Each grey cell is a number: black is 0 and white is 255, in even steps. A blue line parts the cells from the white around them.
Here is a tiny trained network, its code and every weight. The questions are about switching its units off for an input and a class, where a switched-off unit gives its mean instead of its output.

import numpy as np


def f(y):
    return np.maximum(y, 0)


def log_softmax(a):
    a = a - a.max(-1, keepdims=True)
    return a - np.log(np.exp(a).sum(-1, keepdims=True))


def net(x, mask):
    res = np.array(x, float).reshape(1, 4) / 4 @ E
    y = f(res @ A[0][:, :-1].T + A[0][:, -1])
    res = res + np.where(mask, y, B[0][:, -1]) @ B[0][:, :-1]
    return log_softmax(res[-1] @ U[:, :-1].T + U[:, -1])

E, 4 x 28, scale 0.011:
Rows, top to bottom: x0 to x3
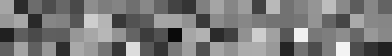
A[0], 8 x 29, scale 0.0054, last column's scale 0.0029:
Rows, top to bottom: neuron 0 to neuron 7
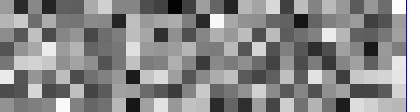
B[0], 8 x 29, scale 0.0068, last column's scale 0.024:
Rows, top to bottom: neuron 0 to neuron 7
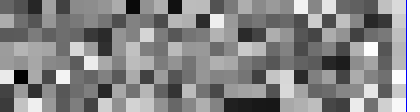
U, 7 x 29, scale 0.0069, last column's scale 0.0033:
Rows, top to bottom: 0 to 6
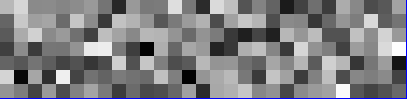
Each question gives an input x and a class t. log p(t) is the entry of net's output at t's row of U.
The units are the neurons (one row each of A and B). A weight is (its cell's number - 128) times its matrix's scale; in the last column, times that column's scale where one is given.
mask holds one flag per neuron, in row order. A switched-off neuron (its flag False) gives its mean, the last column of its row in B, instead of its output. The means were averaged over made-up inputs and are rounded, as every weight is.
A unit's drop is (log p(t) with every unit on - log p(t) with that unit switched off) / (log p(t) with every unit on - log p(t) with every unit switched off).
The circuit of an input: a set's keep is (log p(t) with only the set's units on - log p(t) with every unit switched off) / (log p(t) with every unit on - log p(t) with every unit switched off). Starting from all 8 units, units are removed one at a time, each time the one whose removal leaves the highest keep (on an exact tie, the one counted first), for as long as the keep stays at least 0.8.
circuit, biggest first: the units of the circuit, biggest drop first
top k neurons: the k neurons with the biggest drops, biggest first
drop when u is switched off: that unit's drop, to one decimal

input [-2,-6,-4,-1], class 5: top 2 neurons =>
(neuron 7; neuron 2)
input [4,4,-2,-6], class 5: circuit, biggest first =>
(neuron 5)
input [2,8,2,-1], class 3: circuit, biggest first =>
(neuron 7; neuron 2)
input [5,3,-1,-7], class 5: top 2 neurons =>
(neuron 5; neuron 6)
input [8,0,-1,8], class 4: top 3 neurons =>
(neuron 2; neuron 0; neuron 6)
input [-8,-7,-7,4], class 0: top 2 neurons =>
(neuron 1; neuron 0)
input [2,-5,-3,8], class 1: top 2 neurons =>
(neuron 6; neuron 3)
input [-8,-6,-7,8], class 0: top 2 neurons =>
(neuron 1; neuron 0)
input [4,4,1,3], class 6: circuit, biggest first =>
(neuron 7; neuron 5)
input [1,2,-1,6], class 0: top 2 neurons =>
(neuron 0; neuron 1)
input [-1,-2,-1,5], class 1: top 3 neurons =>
(neuron 3; neuron 6; neuron 5)
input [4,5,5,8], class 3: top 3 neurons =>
(neuron 0; neuron 2; neuron 5)
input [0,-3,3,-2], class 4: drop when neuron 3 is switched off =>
0.2
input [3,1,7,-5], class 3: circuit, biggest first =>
(neuron 0)
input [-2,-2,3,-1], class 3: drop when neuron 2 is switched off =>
0.3
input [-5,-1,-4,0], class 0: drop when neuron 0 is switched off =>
0.1
